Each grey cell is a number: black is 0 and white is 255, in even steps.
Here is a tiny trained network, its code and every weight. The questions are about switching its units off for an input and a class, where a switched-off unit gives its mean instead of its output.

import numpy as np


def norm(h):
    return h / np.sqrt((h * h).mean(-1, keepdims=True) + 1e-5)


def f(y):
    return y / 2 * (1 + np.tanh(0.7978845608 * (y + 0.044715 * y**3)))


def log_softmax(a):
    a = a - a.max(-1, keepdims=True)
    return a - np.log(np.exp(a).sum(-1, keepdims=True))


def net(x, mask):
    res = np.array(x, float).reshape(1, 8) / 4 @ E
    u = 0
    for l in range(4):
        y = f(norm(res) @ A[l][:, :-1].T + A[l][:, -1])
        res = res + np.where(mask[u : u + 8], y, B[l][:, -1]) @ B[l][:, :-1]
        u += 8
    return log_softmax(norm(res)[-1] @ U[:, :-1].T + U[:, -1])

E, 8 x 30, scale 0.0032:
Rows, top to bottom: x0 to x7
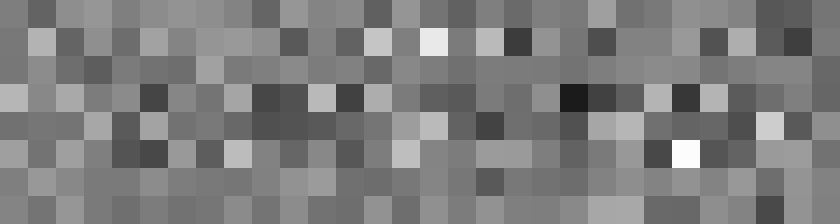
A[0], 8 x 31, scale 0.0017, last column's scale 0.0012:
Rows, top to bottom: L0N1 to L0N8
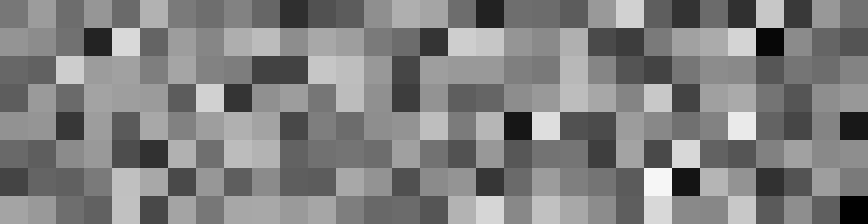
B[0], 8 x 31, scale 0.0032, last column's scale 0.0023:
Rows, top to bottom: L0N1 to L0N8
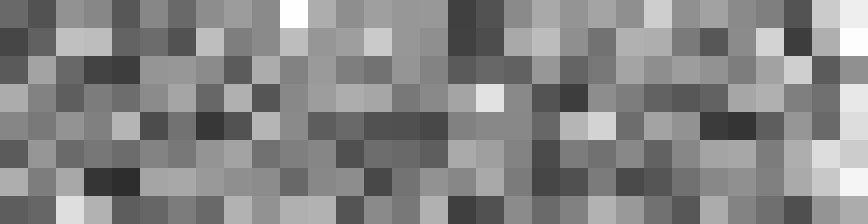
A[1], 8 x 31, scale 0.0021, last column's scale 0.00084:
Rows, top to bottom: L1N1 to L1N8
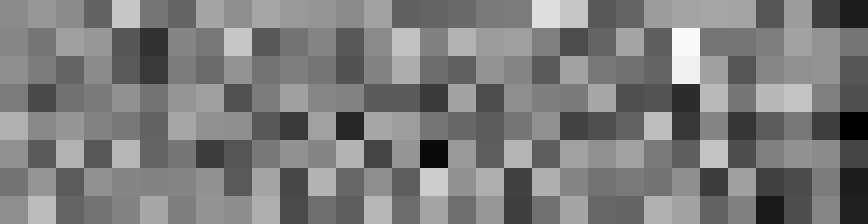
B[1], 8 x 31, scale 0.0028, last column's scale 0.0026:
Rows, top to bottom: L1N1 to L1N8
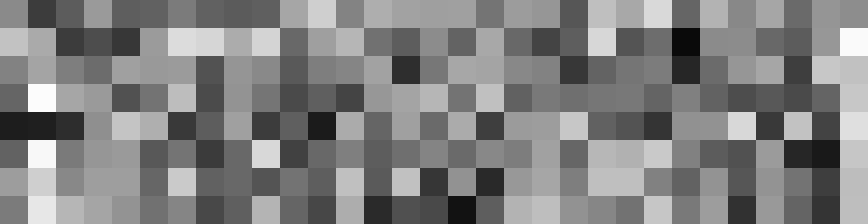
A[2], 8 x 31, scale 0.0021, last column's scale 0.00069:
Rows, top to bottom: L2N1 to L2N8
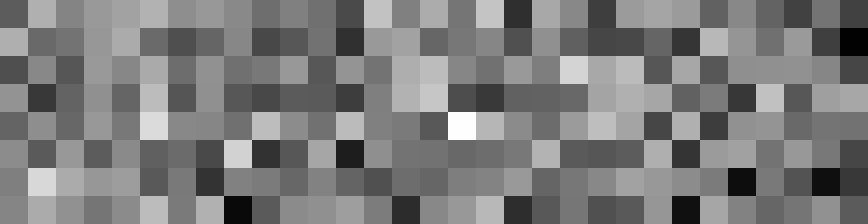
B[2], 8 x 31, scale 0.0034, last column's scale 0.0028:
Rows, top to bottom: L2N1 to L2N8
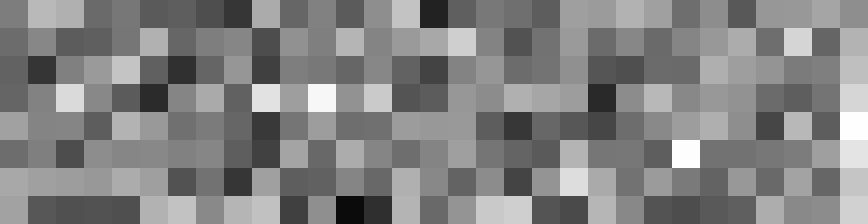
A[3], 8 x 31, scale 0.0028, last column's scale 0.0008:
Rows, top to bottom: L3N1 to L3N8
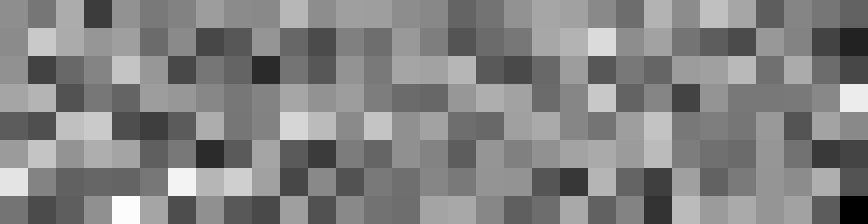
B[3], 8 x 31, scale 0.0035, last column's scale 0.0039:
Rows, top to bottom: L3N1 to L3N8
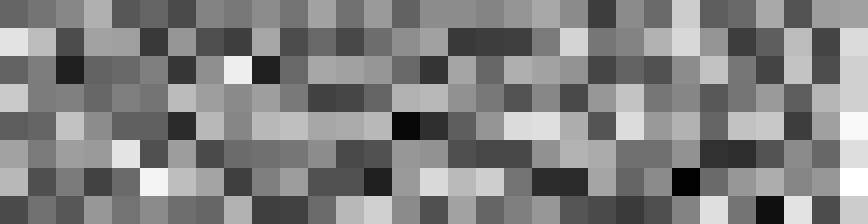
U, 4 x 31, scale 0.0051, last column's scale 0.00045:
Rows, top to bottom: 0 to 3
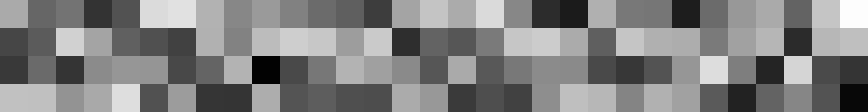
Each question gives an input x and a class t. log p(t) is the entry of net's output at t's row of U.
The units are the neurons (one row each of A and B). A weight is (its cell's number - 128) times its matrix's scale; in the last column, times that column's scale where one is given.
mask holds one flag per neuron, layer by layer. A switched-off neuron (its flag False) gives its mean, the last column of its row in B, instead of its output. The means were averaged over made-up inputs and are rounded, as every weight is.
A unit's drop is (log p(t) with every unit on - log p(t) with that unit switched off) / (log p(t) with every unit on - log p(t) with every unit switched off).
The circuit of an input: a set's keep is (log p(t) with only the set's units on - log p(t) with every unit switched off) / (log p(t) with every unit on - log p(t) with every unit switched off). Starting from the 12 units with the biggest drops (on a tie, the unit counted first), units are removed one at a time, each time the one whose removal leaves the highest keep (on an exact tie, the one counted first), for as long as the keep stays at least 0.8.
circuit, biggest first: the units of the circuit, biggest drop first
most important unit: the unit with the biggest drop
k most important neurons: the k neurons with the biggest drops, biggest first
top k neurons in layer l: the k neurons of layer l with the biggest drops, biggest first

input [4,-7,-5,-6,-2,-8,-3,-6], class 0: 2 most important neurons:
L0N4, L0N7
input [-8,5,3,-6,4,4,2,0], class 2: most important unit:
L2N3
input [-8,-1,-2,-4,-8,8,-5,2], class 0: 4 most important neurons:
L1N2, L3N7, L0N1, L2N4
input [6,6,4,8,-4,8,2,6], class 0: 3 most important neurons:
L1N2, L0N6, L3N7
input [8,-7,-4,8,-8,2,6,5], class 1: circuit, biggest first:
L0N2, L3N1
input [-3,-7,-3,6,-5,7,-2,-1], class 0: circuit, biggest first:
L1N2, L3N7
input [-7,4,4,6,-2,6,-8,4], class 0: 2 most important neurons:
L1N2, L0N6
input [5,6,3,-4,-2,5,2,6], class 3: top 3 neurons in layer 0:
L0N7, L0N4, L0N5
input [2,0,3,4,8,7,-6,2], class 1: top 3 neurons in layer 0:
L0N1, L0N7, L0N4
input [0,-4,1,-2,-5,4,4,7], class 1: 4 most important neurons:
L0N2, L2N8, L0N7, L0N4
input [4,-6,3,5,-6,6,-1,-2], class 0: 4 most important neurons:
L1N2, L0N5, L2N4, L0N1
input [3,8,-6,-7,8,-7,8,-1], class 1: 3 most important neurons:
L0N1, L2N4, L1N2
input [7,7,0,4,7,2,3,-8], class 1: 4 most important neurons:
L0N1, L2N4, L3N5, L1N6
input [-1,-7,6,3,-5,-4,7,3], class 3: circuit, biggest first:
L1N6
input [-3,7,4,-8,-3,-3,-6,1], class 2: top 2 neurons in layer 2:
L2N5, L2N3
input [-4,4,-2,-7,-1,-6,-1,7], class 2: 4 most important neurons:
L2N5, L1N2, L2N3, L1N3
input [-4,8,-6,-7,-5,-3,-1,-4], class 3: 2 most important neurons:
L1N8, L1N5
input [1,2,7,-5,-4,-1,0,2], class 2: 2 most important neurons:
L0N1, L2N3
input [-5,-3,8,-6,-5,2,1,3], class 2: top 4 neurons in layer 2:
L2N5, L2N4, L2N3, L2N1
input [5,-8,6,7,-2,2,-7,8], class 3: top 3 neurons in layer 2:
L2N7, L2N5, L2N3
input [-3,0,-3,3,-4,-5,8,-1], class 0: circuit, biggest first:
L2N8
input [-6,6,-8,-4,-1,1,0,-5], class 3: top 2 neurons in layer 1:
L1N8, L1N5
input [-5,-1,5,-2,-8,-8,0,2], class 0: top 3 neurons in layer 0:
L0N7, L0N4, L0N1
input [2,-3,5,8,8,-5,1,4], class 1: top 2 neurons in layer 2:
L2N4, L2N5
